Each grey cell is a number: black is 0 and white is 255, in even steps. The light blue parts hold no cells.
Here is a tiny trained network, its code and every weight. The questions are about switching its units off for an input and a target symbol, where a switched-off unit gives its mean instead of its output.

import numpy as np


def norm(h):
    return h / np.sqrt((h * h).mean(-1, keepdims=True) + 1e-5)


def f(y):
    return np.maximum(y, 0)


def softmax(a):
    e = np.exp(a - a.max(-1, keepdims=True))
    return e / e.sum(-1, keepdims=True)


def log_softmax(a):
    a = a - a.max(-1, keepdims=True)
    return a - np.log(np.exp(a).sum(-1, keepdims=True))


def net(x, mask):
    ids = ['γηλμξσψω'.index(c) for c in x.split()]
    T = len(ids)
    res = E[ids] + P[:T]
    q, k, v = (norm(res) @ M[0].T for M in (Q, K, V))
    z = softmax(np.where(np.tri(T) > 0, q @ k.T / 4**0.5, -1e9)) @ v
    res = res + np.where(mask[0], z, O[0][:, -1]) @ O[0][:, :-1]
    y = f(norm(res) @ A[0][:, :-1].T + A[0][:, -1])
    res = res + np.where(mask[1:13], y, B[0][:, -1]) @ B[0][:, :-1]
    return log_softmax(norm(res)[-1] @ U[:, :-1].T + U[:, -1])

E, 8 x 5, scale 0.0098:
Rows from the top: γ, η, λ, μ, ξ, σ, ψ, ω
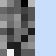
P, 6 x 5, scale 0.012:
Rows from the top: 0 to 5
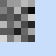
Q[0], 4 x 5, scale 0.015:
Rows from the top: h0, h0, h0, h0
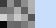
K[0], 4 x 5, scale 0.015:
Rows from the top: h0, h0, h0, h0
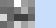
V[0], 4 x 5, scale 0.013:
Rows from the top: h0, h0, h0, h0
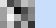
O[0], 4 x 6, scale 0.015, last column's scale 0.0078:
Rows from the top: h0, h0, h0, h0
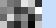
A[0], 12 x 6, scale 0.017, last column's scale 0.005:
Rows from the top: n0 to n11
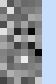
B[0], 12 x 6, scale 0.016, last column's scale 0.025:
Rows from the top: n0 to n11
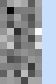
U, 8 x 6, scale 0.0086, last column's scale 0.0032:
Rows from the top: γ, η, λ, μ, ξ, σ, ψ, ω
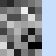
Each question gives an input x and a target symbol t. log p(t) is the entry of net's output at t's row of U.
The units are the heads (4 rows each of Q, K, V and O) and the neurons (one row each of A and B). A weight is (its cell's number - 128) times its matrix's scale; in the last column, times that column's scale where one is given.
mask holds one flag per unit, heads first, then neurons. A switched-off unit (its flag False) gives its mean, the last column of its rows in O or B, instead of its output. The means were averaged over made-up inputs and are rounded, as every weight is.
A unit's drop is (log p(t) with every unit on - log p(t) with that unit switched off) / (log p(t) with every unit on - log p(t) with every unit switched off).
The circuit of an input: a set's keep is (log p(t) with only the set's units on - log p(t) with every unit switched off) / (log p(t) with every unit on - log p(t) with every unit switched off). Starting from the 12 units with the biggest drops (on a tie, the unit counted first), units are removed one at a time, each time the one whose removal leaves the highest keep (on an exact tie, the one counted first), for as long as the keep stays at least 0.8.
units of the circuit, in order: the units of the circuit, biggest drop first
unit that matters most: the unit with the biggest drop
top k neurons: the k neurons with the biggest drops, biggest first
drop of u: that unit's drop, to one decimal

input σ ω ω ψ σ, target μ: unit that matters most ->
h0
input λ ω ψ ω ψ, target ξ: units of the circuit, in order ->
h0, n4
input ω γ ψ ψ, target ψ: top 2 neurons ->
n4, n6
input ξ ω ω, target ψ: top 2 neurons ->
n4, n5
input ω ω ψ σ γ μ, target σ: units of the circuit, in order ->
h0, n4, n6
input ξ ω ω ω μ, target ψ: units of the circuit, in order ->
h0, n4
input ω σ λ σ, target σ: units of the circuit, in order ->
h0, n4, n11
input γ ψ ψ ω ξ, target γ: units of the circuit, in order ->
h0, n4, n1, n6
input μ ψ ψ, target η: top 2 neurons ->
n4, n10
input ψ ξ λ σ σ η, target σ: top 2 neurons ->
n4, n6
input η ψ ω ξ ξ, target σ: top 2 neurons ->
n11, n4
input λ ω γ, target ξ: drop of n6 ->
0.1
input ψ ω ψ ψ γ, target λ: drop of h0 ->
1.1
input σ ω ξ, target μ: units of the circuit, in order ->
h0
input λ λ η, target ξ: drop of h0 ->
1.0
